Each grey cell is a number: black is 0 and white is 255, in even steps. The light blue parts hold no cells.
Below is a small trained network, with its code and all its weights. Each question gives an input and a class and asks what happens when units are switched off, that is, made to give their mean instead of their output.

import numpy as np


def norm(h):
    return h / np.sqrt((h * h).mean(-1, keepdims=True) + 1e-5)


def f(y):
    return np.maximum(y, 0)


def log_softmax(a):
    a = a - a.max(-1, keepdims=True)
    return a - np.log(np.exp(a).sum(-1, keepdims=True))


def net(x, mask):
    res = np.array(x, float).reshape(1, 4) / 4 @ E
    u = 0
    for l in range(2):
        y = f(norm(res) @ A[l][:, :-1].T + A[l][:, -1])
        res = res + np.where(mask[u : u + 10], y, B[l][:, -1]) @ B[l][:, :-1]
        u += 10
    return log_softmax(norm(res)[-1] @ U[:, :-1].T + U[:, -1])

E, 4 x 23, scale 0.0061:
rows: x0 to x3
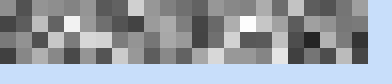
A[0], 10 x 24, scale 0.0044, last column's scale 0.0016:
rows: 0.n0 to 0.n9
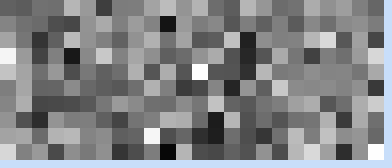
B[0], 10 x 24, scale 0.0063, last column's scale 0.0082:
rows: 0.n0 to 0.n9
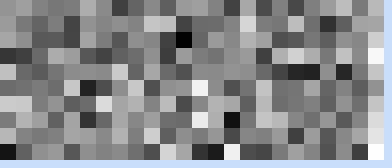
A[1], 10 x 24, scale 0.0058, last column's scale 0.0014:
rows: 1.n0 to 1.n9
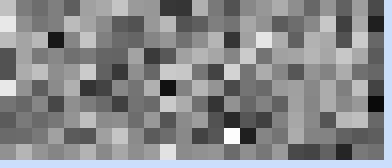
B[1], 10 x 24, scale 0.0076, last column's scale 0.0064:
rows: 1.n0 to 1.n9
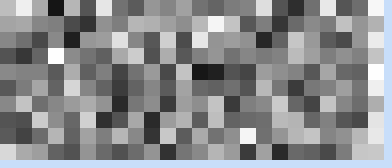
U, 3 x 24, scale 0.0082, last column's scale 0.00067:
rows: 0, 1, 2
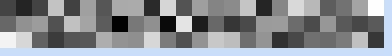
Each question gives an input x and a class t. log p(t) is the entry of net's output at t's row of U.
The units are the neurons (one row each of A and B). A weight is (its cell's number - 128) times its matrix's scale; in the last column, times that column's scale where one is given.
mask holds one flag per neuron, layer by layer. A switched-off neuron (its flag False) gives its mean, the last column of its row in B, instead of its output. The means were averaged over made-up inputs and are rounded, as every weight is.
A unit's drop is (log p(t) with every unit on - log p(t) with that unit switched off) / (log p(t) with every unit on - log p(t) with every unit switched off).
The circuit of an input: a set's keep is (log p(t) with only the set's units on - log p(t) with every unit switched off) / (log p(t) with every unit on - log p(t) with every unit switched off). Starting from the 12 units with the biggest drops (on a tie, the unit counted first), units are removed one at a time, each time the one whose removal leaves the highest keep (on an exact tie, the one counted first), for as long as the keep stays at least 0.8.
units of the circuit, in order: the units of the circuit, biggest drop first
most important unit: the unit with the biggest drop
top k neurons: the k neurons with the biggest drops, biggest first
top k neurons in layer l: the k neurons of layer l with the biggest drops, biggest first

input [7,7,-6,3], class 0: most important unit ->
0.n9
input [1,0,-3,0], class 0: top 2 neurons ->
1.n8; 0.n9
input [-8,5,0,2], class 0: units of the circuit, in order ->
0.n9; 1.n2
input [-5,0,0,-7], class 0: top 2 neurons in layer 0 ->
0.n9; 0.n0
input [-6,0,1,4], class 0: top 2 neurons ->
0.n4; 0.n8
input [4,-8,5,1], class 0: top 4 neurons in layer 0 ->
0.n3; 0.n8; 0.n7; 0.n0
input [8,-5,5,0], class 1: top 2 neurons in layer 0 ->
0.n9; 0.n3
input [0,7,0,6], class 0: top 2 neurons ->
0.n9; 1.n2
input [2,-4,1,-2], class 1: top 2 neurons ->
0.n3; 0.n7
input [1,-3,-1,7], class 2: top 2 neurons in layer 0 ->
0.n9; 0.n4
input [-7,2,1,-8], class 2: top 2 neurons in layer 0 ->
0.n3; 0.n2
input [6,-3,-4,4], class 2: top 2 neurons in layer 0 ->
0.n9; 0.n6
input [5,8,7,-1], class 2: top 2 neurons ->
0.n9; 0.n3
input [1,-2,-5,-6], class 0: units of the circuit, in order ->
0.n9
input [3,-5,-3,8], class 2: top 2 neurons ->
0.n9; 0.n4
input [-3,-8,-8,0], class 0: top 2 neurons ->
0.n9; 1.n8
